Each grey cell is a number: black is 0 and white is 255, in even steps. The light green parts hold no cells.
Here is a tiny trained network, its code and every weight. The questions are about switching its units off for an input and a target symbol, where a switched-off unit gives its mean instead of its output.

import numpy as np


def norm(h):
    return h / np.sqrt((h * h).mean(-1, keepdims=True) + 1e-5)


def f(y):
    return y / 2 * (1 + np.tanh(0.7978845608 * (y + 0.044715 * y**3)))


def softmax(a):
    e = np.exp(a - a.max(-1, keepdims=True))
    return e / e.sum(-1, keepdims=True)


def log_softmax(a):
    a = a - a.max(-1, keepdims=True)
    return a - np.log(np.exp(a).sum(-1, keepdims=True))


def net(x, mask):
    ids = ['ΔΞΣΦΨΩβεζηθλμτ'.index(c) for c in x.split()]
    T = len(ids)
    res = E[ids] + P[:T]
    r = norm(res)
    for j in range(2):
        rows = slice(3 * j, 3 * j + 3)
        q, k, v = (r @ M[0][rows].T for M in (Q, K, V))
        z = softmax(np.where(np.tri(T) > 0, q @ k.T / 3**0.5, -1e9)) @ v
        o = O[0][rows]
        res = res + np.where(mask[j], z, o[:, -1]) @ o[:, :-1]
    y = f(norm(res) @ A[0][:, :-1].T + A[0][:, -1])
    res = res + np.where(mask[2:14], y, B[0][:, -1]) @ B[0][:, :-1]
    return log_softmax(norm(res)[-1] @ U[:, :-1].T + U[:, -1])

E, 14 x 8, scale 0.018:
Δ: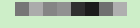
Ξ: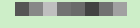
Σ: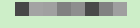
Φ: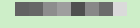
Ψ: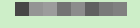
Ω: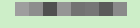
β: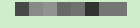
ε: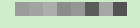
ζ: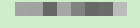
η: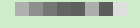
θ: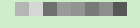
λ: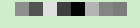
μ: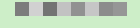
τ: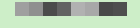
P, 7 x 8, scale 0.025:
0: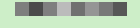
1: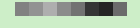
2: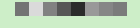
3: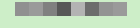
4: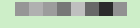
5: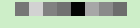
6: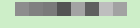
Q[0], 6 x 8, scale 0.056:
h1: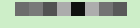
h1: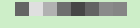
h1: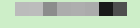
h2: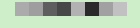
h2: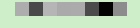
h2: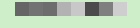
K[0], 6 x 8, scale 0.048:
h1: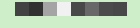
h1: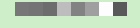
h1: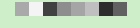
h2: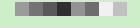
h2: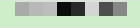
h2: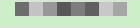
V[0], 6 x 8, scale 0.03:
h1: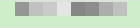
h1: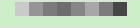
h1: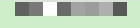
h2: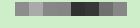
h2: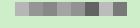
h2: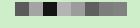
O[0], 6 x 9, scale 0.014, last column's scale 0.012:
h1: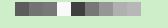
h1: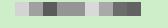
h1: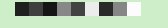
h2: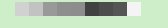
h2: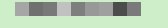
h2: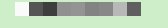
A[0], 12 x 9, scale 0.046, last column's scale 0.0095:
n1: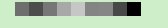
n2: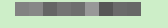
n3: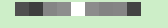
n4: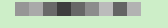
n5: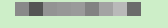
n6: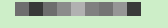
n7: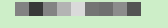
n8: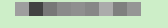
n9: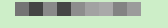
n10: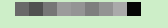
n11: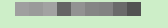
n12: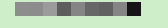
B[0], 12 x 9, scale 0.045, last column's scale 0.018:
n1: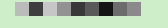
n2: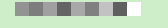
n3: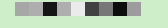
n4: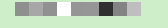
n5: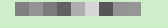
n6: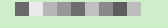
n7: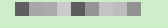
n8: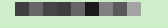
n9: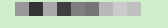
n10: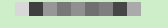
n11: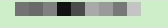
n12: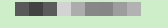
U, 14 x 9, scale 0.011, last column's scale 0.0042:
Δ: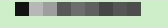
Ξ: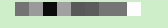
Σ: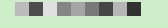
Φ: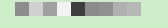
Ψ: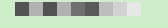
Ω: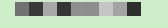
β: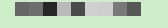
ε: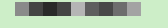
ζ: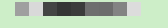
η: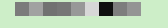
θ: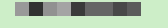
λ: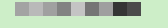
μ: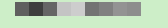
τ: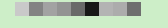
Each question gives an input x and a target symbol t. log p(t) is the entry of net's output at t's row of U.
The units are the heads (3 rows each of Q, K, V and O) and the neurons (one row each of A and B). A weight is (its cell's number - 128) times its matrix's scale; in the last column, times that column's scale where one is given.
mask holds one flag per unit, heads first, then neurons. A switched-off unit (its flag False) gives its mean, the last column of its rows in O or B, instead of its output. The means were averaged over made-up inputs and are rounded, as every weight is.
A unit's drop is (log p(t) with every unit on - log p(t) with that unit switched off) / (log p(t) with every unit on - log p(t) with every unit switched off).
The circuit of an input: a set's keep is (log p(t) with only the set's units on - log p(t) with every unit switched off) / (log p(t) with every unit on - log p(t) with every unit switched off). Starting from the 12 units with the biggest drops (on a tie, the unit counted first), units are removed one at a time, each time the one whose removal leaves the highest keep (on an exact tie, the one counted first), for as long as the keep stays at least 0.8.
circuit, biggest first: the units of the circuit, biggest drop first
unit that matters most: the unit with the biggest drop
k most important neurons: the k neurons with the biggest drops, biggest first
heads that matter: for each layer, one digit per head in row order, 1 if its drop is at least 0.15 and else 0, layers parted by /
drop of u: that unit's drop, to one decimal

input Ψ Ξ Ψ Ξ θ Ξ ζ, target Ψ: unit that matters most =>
n7
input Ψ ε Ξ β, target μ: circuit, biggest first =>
n12; h1
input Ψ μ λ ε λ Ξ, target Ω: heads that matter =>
01
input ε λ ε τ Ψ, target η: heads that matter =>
10
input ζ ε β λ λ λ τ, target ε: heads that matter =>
11
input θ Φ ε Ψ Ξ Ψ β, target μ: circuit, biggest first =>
h1; n12
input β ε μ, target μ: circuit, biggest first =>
h1; n12
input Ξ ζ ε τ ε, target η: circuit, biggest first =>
h1; n4; n11
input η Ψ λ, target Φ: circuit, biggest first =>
h1; n4
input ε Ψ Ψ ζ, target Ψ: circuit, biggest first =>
n7; h2; n8
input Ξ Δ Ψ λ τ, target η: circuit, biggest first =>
h1; n4; n11
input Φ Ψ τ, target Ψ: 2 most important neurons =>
n10; n4
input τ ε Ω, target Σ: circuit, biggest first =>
n4; n9; h2; h1
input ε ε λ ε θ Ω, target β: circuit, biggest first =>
h1
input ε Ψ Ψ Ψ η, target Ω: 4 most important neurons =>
n11; n12; n4; n3
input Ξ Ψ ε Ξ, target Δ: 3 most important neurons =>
n9; n12; n4
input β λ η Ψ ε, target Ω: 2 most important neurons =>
n11; n12
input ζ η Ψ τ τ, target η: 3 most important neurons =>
n4; n11; n12
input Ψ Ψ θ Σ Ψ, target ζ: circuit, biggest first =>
h1; n11; n2; n12
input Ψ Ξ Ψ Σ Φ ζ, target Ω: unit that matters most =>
h2
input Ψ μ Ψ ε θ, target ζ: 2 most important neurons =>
n11; n2
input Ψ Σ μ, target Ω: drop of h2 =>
0.4
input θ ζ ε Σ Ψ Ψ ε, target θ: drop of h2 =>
0.9
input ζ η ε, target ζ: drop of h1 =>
0.6
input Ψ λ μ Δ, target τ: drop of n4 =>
0.2
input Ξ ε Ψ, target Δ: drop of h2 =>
0.1
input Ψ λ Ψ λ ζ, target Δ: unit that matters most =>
h2
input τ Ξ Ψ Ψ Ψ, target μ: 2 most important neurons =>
n12; n11
